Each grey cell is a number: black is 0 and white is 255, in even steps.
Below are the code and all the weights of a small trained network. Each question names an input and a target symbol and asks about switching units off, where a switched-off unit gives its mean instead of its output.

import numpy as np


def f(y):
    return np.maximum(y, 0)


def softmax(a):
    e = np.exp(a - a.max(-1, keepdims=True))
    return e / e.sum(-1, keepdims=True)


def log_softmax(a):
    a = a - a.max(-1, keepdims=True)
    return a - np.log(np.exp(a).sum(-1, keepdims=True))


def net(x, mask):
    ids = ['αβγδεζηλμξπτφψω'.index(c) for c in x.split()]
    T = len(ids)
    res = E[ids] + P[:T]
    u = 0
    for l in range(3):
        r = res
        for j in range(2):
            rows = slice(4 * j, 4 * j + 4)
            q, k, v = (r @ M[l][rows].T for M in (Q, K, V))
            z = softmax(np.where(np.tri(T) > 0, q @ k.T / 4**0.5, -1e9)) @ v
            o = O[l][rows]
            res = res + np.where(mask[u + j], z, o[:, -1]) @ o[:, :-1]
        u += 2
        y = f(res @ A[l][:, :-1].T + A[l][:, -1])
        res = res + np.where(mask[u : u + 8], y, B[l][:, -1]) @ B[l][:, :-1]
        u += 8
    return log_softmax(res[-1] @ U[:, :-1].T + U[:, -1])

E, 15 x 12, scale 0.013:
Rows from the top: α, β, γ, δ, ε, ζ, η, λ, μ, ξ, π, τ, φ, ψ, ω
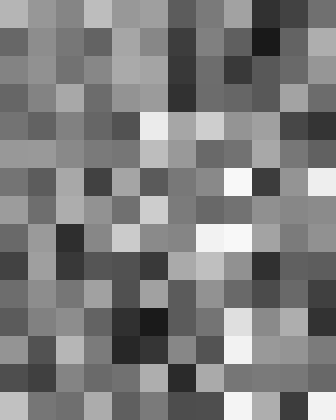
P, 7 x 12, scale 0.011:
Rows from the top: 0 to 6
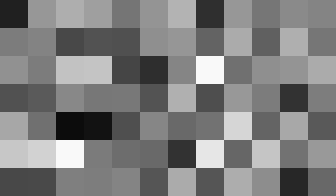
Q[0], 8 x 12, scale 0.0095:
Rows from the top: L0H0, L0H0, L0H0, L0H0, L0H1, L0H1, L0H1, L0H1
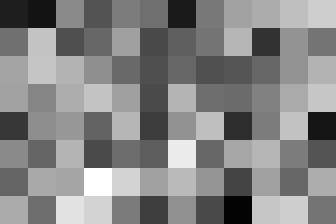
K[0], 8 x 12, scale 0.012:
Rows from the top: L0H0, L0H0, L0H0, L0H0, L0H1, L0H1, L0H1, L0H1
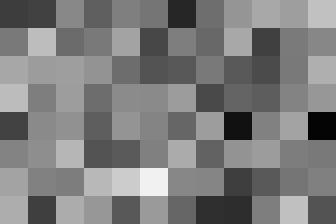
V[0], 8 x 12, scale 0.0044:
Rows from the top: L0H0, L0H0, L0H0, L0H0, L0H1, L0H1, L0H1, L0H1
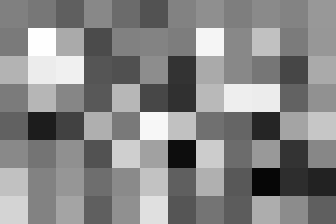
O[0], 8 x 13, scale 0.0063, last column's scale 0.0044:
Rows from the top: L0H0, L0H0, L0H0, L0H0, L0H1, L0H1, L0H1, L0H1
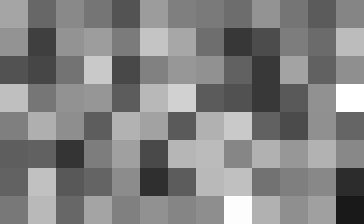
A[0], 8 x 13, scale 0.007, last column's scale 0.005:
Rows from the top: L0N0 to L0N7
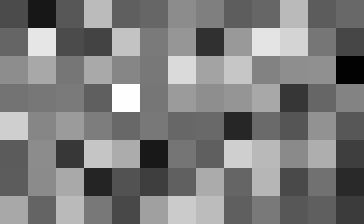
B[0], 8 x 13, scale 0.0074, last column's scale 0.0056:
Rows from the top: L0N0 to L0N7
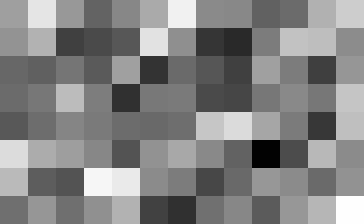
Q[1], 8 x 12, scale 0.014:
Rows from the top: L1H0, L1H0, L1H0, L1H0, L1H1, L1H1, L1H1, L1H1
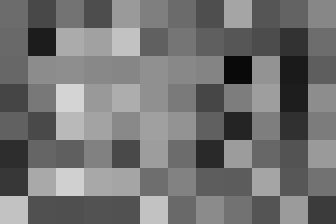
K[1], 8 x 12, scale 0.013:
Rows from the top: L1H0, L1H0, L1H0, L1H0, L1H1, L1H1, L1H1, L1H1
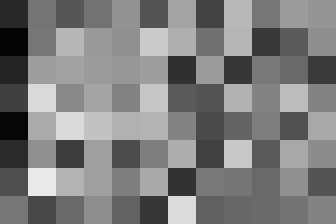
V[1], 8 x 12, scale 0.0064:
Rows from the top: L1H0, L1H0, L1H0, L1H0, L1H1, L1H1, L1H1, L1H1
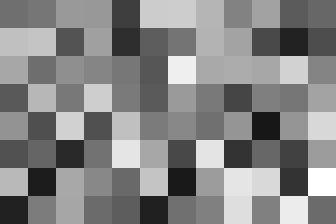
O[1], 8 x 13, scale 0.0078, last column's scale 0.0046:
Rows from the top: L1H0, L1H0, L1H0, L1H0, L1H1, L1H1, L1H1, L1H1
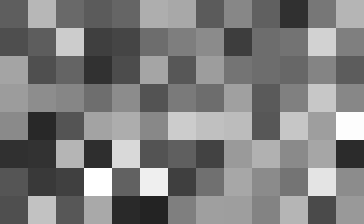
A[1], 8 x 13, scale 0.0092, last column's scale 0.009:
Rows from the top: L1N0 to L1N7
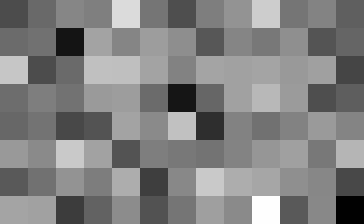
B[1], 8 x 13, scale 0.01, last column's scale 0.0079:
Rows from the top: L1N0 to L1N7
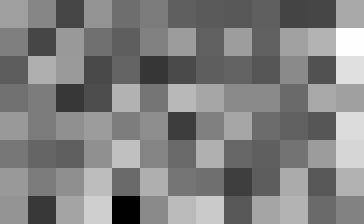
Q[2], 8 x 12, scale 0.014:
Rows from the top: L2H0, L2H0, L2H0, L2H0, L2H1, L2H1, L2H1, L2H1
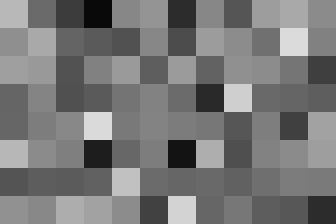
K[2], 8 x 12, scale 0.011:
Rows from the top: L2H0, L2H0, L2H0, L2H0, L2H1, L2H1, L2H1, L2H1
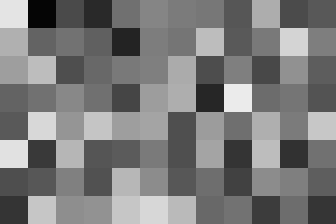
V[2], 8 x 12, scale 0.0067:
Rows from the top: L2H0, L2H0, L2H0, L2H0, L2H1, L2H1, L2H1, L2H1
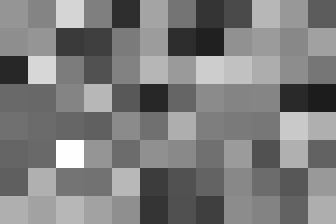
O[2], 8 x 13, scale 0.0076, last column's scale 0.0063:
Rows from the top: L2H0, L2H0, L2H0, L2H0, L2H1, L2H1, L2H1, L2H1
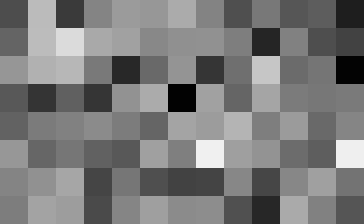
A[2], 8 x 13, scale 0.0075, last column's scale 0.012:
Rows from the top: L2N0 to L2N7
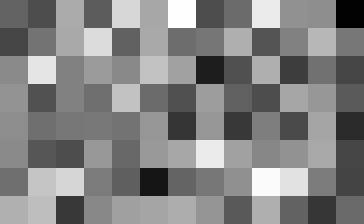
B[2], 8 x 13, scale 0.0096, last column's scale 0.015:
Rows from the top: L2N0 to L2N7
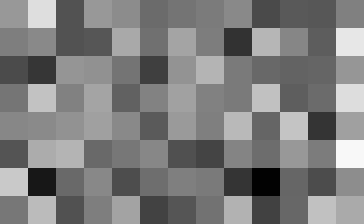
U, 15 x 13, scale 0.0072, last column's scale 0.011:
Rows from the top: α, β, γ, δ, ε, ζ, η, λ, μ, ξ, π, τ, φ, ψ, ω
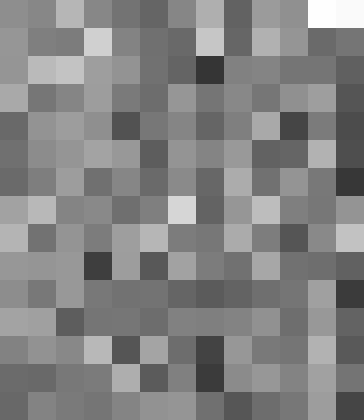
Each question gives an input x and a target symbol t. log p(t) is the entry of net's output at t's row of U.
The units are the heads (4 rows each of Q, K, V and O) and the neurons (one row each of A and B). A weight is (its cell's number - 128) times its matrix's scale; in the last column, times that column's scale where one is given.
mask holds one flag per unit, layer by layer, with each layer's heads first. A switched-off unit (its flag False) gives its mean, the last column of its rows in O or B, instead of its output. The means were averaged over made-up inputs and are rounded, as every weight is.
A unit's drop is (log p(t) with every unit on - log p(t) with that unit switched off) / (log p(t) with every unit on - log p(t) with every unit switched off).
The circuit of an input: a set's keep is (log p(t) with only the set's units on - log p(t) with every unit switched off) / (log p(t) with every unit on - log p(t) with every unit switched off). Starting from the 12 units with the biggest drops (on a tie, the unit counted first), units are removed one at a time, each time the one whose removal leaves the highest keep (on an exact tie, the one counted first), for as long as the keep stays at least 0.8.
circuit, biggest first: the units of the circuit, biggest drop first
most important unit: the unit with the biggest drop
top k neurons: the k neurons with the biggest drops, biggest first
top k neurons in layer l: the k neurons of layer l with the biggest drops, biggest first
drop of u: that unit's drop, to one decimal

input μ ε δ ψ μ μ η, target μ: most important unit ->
L1N4
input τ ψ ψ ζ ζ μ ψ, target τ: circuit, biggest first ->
[L1H1; L2N7; L2H0]
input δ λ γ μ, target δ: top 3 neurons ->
[L2N6; L1N3; L0N0]
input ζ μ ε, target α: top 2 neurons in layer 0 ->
[L0N7; L0N0]
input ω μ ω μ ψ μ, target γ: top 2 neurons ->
[L1N0; L1N2]
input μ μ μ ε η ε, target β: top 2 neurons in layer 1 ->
[L1N0; L1N6]
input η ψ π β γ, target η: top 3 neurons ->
[L1N1; L2N5; L1N2]
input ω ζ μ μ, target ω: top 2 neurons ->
[L2N1; L1N1]
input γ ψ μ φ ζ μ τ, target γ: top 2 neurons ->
[L0N1; L1N1]
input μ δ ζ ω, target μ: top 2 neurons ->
[L1N4; L0N7]
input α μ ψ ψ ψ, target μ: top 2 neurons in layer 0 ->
[L0N7; L0N4]
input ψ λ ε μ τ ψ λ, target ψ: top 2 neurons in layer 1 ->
[L1N3; L1N0]
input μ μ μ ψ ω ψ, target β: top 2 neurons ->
[L0N7; L1N0]
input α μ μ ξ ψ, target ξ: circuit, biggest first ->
[L1H1]
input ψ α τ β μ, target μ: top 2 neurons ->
[L1N4; L0N7]
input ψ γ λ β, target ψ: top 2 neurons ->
[L1N3; L0N0]
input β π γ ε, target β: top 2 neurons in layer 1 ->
[L1N6; L1N0]
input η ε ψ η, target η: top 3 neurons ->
[L2N5; L1N1; L1N2]
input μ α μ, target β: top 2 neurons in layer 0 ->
[L0N7; L0N2]
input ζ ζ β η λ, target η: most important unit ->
L1H1
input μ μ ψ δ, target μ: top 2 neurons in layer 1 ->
[L1N4; L1N2]
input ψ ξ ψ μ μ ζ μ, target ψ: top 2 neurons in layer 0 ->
[L0N0; L0N3]
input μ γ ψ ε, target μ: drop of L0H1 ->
0.3
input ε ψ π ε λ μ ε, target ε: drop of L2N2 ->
0.2
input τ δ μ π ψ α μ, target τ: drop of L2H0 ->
0.3
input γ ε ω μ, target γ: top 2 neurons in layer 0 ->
[L0N1; L0N0]
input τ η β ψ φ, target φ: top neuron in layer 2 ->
[L2N5]
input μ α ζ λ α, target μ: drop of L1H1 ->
0.2
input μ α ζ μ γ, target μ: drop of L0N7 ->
0.1
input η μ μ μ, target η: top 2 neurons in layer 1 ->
[L1N1; L1N2]
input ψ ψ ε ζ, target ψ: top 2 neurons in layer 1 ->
[L1N3; L1N0]
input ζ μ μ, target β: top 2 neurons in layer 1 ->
[L1N6; L1N0]
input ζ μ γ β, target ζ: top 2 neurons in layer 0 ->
[L0N1; L0N7]
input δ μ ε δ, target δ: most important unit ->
L0H0
